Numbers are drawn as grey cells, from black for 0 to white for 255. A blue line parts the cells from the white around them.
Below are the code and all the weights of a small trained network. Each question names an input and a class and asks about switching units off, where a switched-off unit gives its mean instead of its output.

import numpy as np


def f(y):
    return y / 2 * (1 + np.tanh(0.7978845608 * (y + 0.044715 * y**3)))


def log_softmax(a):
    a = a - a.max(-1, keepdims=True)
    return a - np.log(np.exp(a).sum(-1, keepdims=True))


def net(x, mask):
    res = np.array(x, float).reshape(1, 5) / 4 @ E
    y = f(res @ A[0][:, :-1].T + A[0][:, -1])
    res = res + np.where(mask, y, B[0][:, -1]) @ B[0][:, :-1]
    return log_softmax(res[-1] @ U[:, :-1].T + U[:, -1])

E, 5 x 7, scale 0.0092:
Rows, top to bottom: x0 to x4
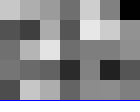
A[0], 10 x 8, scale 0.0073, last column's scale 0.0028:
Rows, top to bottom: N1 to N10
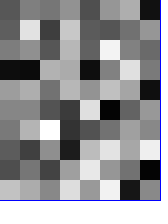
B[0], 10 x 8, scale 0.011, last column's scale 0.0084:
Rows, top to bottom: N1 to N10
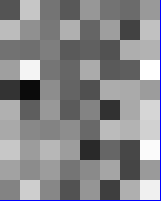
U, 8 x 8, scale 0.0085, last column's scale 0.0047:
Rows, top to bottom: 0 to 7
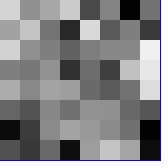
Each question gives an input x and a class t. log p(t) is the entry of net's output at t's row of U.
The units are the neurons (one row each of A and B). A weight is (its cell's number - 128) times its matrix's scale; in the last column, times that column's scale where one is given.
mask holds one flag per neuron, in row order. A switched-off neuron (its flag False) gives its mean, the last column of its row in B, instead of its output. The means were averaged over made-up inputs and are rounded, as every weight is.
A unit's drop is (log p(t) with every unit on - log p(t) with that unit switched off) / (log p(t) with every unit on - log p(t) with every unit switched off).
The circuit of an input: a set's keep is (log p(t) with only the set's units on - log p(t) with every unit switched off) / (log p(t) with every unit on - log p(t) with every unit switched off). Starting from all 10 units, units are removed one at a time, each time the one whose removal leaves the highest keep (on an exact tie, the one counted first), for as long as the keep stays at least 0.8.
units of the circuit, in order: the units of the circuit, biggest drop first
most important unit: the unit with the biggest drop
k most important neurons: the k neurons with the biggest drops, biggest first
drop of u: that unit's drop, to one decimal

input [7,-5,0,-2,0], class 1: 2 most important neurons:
N10, N8
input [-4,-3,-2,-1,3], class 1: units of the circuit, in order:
N8, N4
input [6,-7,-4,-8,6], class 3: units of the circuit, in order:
N10, N5
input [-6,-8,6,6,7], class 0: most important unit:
N2
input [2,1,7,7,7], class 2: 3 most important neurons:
N7, N10, N3
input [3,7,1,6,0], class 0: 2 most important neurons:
N8, N10
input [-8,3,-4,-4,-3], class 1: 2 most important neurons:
N4, N1
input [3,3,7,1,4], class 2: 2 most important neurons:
N7, N2
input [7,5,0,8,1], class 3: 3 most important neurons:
N6, N4, N2
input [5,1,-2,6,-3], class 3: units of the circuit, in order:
N6, N4
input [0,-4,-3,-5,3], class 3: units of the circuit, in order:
N8, N3
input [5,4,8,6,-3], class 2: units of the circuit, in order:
N7, N4
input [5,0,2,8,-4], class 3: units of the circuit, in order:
N6, N4
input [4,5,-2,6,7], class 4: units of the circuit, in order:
N8, N6, N10
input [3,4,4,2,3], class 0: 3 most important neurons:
N8, N10, N3
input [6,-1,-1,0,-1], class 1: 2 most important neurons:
N8, N10
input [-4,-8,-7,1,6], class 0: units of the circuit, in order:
N2
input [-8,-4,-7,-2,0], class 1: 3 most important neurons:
N4, N8, N1
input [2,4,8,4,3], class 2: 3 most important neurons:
N7, N2, N6
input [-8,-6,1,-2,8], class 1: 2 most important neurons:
N4, N8
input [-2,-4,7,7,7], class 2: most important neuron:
N7
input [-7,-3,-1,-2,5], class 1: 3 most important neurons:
N4, N8, N1
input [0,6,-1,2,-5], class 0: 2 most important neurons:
N8, N10
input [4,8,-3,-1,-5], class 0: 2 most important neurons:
N8, N9
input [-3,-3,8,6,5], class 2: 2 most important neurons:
N7, N10
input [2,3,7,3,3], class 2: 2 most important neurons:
N7, N2
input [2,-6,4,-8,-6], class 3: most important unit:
N10
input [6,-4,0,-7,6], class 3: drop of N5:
0.3
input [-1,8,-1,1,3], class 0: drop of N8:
0.4
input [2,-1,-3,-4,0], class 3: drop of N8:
0.3
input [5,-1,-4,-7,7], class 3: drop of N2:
0.0
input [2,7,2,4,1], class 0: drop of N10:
0.1
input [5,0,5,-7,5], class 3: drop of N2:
0.1
